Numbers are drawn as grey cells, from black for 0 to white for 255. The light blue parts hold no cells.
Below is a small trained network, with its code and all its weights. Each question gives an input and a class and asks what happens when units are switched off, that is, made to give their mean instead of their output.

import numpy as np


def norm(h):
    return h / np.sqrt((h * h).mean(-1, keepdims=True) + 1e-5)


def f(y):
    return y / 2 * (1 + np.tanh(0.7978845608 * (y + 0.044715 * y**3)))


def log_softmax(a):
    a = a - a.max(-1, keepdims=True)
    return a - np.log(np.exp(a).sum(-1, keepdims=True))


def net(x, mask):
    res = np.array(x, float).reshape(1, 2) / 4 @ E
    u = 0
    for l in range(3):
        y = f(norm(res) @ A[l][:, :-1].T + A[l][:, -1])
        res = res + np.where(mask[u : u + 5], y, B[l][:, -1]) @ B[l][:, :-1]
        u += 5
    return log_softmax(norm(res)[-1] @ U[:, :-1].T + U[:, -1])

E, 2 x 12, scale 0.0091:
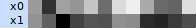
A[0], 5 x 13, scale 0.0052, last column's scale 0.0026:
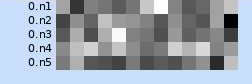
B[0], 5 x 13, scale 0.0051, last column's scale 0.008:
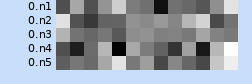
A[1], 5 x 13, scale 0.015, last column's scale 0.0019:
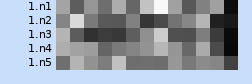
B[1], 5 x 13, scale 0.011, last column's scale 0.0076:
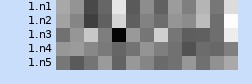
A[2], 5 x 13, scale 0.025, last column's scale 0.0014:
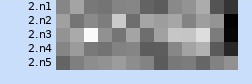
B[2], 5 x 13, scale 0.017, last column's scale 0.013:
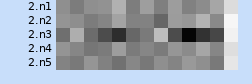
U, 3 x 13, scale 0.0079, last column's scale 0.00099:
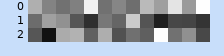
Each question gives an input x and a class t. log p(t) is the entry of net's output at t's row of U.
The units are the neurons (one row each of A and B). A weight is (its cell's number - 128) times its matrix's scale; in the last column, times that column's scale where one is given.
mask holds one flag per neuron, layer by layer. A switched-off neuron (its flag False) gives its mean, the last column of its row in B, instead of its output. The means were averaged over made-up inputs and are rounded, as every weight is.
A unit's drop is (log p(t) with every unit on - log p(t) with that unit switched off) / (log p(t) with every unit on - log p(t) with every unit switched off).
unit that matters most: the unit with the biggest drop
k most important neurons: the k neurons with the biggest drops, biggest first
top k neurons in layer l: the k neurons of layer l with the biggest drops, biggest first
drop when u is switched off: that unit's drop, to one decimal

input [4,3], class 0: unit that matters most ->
0.n4
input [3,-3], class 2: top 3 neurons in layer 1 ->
[1.n3, 1.n2, 1.n1]
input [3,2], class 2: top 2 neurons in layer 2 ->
[2.n3, 2.n2]
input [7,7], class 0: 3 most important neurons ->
[1.n1, 0.n4, 2.n3]
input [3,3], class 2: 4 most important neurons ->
[0.n1, 2.n3, 1.n2, 1.n1]
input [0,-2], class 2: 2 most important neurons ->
[0.n4, 2.n3]
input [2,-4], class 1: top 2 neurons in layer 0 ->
[0.n5, 0.n1]
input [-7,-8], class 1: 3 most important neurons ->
[2.n3, 0.n4, 0.n1]
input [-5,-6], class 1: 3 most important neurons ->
[2.n3, 0.n4, 0.n1]
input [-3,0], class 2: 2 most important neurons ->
[0.n5, 2.n3]
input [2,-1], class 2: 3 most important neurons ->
[2.n3, 1.n2, 1.n1]
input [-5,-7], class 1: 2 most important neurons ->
[2.n3, 0.n4]
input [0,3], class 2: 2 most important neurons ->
[2.n3, 0.n5]
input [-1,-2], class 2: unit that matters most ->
0.n4
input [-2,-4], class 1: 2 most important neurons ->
[0.n1, 0.n5]
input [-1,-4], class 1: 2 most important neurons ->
[0.n5, 0.n1]
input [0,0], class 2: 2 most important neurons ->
[2.n3, 1.n2]
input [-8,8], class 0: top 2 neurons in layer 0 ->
[0.n4, 0.n5]
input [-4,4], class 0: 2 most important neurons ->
[0.n4, 2.n3]
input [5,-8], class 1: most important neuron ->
[2.n3]
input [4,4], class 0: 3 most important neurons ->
[0.n4, 2.n3, 1.n1]
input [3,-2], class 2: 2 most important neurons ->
[2.n3, 0.n1]
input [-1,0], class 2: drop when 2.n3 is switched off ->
0.4
